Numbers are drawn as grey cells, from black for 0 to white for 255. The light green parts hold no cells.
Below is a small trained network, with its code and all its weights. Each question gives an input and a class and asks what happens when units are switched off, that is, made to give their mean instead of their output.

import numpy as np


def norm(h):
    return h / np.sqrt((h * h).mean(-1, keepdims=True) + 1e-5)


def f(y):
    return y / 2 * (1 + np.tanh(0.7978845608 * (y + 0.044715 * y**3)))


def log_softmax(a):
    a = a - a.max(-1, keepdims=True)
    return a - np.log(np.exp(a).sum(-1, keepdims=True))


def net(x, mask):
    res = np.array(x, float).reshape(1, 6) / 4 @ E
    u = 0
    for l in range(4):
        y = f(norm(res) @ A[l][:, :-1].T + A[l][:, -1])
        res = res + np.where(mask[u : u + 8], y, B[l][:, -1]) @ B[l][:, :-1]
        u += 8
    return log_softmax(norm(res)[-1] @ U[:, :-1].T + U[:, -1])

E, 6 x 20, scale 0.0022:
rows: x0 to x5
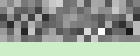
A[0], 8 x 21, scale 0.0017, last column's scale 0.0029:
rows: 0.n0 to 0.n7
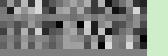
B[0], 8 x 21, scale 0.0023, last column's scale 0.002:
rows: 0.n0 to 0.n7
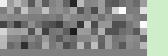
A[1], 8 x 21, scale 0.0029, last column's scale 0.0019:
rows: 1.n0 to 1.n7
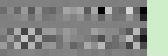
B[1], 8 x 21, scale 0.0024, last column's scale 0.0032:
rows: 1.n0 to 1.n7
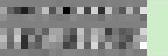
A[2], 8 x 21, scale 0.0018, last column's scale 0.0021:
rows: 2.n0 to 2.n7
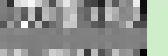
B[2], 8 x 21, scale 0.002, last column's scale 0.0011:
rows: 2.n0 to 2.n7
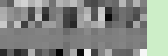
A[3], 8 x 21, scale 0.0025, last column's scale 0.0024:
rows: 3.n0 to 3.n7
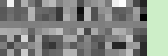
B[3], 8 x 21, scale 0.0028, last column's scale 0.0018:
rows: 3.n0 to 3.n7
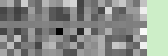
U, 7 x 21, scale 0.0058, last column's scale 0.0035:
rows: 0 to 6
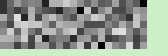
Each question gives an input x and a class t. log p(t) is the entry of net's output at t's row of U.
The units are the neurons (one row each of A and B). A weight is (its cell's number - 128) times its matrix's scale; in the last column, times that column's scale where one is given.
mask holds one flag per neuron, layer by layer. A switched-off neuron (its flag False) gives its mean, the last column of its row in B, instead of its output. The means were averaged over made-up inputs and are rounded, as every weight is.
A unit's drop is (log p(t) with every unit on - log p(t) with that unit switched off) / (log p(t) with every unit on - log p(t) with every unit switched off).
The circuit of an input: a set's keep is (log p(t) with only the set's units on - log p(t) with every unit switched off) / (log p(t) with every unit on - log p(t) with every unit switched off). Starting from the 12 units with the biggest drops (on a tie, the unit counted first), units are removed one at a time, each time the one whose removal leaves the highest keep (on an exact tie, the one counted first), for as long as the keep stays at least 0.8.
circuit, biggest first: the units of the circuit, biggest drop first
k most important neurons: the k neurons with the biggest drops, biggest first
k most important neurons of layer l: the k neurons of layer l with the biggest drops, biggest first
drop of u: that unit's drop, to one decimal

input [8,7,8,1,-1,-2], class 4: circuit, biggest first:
[3.n0]
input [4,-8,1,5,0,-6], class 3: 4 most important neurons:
[0.n1; 2.n0; 2.n7; 3.n4]
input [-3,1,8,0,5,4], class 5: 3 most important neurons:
[0.n4; 0.n0; 2.n7]
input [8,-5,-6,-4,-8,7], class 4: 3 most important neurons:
[1.n6; 3.n0; 3.n4]
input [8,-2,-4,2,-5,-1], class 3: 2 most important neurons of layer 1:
[1.n6; 1.n1]
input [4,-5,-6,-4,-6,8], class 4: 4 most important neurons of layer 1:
[1.n6; 1.n1; 1.n5; 1.n4]
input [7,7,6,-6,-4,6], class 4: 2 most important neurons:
[3.n0; 1.n6]
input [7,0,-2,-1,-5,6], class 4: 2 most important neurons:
[1.n6; 3.n0]
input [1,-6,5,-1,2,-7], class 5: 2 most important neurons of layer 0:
[0.n4; 0.n0]
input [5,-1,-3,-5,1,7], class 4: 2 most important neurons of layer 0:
[0.n6; 0.n3]
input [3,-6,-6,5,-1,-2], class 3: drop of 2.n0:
0.1
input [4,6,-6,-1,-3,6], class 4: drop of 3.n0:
0.2
